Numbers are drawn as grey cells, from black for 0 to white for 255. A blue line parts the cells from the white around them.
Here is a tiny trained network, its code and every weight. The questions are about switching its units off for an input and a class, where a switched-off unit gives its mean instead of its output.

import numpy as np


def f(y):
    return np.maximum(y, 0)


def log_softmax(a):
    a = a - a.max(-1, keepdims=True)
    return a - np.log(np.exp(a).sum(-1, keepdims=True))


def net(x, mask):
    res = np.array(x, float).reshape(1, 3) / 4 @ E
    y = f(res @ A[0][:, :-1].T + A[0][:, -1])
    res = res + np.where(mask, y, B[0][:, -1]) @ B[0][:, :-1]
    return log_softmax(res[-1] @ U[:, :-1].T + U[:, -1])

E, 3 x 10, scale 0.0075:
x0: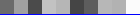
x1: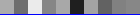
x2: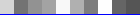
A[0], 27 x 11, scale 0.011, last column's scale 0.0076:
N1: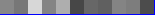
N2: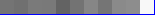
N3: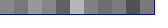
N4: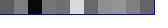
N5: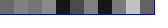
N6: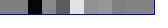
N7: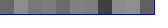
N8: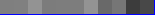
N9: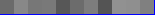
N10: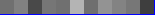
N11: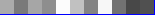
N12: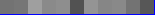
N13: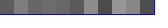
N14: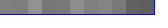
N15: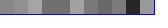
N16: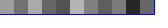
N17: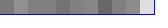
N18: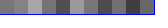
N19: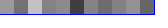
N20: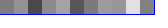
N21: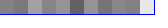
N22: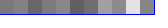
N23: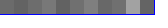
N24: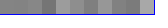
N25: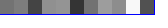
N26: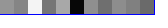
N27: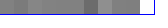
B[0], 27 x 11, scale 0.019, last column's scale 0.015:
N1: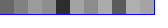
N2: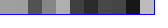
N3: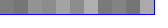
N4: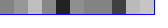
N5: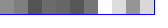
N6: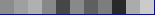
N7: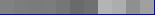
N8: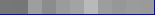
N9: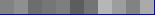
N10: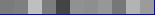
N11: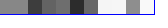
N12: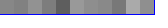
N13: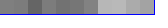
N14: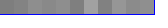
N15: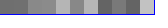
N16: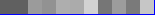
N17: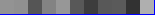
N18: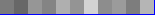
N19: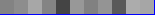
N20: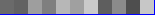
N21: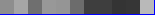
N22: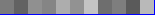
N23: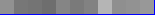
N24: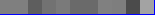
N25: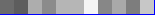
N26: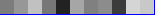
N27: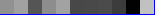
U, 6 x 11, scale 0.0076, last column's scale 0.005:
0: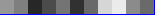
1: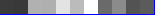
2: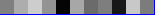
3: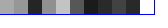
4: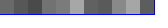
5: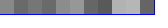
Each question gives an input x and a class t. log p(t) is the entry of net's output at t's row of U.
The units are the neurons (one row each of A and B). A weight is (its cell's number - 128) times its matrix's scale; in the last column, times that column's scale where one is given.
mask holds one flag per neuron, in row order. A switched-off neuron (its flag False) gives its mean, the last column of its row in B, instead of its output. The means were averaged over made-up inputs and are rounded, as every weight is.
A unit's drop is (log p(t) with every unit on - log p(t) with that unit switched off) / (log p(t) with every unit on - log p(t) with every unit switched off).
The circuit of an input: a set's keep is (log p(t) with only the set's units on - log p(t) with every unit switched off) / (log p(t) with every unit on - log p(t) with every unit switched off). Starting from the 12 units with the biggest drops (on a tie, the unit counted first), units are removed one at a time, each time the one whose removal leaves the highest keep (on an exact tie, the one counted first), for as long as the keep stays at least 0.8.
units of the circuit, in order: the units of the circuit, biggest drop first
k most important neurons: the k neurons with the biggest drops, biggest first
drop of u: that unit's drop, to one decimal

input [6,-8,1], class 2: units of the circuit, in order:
[N4]
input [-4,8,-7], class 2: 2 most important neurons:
[N26 N11]
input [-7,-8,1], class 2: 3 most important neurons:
[N6 N4 N25]
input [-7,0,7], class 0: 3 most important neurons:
[N11 N25 N20]
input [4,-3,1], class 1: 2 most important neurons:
[N25 N20]
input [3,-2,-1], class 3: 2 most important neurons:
[N16 N18]
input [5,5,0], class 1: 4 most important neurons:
[N25 N20 N6 N4]
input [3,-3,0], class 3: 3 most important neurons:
[N26 N16 N18]
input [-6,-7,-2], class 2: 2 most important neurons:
[N6 N4]
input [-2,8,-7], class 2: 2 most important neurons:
[N26 N11]
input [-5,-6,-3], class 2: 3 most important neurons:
[N6 N4 N25]
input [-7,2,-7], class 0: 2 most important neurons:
[N5 N25]
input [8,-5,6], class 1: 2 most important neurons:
[N20 N25]
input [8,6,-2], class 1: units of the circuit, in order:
[N25]
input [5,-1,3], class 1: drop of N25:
0.1
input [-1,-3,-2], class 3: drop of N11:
0.3
